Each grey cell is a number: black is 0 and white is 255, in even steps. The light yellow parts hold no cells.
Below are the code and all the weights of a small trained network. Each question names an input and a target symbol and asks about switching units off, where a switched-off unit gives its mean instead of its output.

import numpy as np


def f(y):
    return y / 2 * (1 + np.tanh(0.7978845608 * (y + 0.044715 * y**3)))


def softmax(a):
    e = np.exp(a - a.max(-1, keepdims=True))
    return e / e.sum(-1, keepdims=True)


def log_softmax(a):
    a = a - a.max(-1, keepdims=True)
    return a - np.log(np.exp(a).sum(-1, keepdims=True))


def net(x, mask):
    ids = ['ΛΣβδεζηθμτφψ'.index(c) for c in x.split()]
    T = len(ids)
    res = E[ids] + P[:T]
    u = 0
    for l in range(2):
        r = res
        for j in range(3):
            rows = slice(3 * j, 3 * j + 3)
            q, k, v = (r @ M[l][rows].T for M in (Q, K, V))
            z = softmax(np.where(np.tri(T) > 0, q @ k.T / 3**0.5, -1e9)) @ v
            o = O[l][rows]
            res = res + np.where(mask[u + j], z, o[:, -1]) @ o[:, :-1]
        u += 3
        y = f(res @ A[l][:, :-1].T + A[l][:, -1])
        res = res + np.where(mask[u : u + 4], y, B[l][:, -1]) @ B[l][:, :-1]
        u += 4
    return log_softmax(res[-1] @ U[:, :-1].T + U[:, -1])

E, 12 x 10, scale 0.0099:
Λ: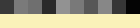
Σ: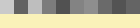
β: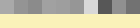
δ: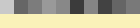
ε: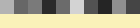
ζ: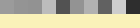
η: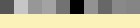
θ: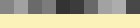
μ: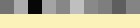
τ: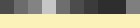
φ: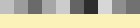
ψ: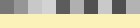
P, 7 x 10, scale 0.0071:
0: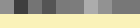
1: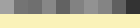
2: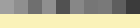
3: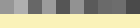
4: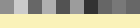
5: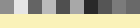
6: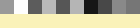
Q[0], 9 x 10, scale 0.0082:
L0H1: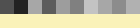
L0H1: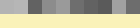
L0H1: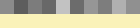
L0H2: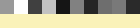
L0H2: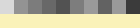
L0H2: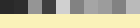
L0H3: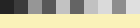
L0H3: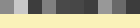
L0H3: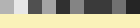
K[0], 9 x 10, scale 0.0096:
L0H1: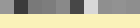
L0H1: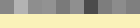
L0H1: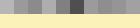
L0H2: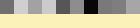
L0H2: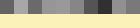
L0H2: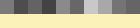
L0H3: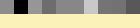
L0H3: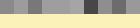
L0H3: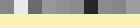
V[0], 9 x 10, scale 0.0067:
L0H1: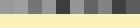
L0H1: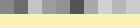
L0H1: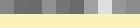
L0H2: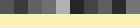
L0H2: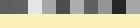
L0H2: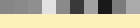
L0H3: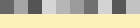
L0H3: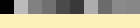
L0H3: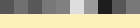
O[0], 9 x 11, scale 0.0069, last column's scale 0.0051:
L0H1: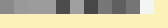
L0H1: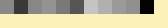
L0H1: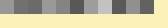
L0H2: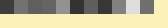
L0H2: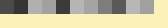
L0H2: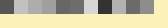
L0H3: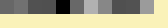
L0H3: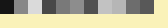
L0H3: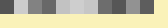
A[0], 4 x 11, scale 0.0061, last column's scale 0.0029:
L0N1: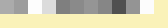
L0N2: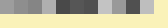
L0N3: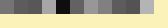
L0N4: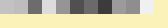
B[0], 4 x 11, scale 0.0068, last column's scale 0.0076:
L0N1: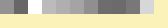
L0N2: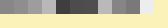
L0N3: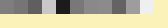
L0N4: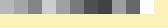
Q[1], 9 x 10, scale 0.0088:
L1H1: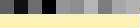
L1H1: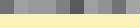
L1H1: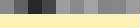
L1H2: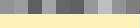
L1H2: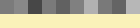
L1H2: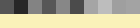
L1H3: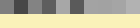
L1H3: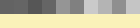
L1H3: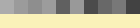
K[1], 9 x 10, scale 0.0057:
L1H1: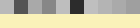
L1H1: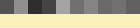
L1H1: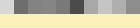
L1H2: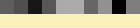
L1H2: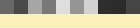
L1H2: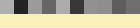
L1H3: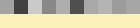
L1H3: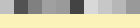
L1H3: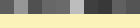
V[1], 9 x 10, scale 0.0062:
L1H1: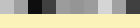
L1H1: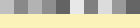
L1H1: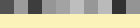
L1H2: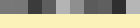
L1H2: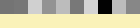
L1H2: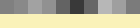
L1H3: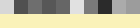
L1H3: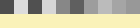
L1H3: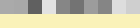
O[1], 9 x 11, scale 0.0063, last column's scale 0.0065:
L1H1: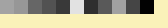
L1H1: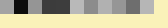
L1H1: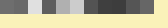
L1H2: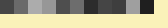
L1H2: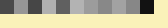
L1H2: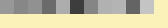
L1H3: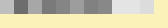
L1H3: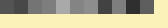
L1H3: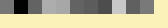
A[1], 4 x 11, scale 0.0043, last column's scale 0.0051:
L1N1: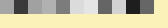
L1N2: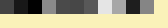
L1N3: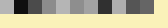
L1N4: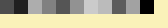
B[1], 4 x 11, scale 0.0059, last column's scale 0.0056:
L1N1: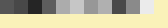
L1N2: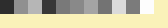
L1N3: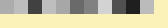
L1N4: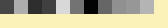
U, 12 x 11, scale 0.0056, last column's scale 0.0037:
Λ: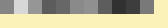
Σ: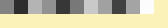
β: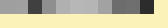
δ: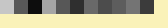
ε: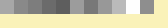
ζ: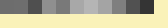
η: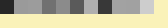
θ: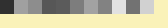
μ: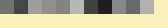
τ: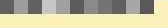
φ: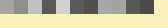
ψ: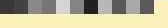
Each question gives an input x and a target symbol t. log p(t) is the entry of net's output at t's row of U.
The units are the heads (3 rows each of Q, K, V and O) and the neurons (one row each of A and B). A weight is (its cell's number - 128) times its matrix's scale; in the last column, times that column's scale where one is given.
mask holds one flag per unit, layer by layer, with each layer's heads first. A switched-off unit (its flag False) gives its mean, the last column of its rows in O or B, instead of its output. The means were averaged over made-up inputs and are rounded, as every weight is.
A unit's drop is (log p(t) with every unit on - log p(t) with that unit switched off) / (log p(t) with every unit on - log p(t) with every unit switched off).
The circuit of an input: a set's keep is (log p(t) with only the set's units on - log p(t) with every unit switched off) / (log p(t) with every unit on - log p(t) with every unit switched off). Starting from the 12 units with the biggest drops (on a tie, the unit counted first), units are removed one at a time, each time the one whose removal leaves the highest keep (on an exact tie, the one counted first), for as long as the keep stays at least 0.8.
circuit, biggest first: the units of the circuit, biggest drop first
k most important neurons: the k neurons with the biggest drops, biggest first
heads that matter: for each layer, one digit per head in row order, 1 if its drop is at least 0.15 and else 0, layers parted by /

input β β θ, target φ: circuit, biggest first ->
(L1H2 L0H3 L0H2)
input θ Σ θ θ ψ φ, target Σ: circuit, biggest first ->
(L0H2 L1H1)
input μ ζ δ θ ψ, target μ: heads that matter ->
001 / 110
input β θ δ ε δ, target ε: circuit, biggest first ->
(L1H3 L0H1)
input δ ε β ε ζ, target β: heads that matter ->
011 / 010
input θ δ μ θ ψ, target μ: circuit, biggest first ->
(L1H1 L0N1 L1H3)
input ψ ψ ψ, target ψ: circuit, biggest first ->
(L1N4 L1H1 L0H2 L0N1)
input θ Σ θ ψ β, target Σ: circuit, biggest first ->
(L0H2 L1H1)
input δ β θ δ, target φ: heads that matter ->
001 / 010
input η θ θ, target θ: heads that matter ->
000 / 101
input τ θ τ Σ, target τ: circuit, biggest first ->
(L1H1 L0H2)
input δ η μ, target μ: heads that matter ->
000 / 110
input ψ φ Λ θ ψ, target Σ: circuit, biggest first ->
(L0H2 L0H3)
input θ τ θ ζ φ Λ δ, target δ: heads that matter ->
001 / 000
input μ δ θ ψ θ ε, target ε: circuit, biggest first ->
(L1H3 L0H1 L1H1)
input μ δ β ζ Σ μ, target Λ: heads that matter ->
001 / 000
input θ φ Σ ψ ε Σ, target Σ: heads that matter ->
011 / 000
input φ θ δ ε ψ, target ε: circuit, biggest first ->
(L1H3)
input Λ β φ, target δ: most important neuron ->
(L1N2)
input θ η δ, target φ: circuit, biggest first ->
(L0H3 L1H2)
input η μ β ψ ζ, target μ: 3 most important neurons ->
(L0N1 L0N2 L1N3)
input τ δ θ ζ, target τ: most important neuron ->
(L1N2)
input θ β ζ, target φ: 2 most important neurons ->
(L0N1 L0N2)
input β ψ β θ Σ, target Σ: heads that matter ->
010 / 100
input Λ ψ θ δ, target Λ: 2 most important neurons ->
(L0N1 L0N4)
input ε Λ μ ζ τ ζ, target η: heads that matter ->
011 / 100
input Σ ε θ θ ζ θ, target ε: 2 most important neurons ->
(L1N3 L0N3)
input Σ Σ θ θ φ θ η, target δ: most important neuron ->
(L0N4)
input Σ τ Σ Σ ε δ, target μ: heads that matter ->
101 / 010
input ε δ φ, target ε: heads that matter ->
000 / 001
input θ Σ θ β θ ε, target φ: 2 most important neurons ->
(L0N2 L0N3)
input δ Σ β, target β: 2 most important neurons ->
(L1N1 L1N3)
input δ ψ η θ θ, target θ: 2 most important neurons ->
(L1N2 L0N1)
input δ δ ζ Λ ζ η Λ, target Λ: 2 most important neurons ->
(L1N2 L0N4)
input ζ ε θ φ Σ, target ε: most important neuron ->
(L0N2)
